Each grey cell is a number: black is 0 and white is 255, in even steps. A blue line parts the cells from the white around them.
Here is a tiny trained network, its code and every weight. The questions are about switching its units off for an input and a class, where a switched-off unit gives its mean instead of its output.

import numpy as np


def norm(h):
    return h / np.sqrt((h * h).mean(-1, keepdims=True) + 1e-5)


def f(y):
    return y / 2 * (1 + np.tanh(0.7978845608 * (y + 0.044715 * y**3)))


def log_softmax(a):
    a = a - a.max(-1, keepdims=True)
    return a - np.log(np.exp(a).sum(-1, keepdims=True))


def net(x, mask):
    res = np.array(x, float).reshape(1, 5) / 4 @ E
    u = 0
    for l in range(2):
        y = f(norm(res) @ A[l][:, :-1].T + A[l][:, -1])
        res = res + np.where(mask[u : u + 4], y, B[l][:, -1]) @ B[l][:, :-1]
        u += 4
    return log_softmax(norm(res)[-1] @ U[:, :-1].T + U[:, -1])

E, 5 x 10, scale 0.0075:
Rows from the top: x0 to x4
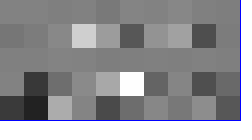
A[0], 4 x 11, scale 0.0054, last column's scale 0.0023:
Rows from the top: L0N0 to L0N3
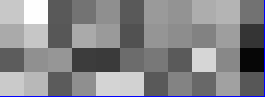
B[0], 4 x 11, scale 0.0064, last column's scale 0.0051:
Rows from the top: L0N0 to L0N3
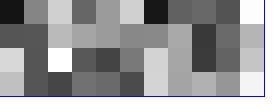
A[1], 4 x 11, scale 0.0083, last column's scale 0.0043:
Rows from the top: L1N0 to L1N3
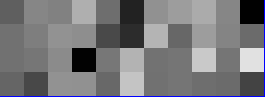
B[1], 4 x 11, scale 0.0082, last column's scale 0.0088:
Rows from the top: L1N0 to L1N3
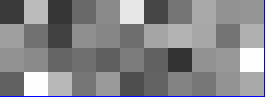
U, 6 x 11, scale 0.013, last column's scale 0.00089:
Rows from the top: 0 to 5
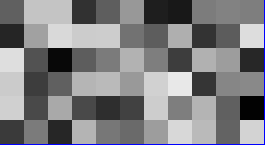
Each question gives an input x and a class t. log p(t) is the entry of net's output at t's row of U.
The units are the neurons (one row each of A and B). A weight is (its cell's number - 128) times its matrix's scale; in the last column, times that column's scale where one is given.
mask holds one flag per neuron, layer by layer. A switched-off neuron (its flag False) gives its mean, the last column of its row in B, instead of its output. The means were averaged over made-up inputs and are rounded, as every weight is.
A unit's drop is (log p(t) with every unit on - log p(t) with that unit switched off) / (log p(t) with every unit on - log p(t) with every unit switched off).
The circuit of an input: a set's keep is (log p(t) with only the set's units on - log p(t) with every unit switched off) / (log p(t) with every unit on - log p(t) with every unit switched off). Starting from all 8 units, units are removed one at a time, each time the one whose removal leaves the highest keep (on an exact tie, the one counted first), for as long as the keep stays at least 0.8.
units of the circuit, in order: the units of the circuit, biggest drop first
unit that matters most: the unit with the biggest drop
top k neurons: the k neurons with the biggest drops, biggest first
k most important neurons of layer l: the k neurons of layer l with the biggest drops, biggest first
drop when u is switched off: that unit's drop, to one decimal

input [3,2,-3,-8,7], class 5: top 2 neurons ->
[L1N0; L1N1]
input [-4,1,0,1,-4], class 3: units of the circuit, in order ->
[L1N2]
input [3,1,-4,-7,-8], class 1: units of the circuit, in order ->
[L0N1; L1N2]
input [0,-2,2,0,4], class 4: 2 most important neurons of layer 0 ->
[L0N0; L0N2]
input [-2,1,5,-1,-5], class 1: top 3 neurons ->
[L0N1; L0N0; L1N2]
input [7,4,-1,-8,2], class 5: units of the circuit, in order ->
[L1N1; L1N0]
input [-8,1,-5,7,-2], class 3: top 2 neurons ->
[L1N2; L0N0]
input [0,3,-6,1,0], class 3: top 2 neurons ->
[L0N0; L1N2]
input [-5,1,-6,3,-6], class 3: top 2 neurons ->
[L1N2; L0N3]
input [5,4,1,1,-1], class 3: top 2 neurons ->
[L0N0; L1N2]
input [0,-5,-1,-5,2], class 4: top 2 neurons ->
[L0N2; L1N1]
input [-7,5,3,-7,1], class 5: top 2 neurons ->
[L1N1; L1N0]
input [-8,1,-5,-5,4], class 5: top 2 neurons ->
[L1N0; L1N1]
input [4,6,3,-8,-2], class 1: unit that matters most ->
L0N0
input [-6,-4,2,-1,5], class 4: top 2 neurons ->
[L0N0; L0N2]
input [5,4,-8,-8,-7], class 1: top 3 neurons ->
[L0N1; L1N2; L0N0]
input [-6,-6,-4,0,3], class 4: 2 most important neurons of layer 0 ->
[L0N0; L0N2]
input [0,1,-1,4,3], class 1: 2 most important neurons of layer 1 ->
[L1N2; L1N0]
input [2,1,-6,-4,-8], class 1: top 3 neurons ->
[L0N1; L1N2; L0N0]
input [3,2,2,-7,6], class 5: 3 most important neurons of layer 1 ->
[L1N0; L1N1; L1N2]
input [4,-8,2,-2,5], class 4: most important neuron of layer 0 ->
[L0N2]
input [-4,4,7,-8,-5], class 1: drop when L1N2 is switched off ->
0.2
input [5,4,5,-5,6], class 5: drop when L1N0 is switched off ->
0.2
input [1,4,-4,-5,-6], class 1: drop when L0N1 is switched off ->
0.1
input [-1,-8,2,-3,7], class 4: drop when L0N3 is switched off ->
0.0
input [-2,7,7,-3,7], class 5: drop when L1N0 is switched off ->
0.1
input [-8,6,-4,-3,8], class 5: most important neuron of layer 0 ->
[L0N0]
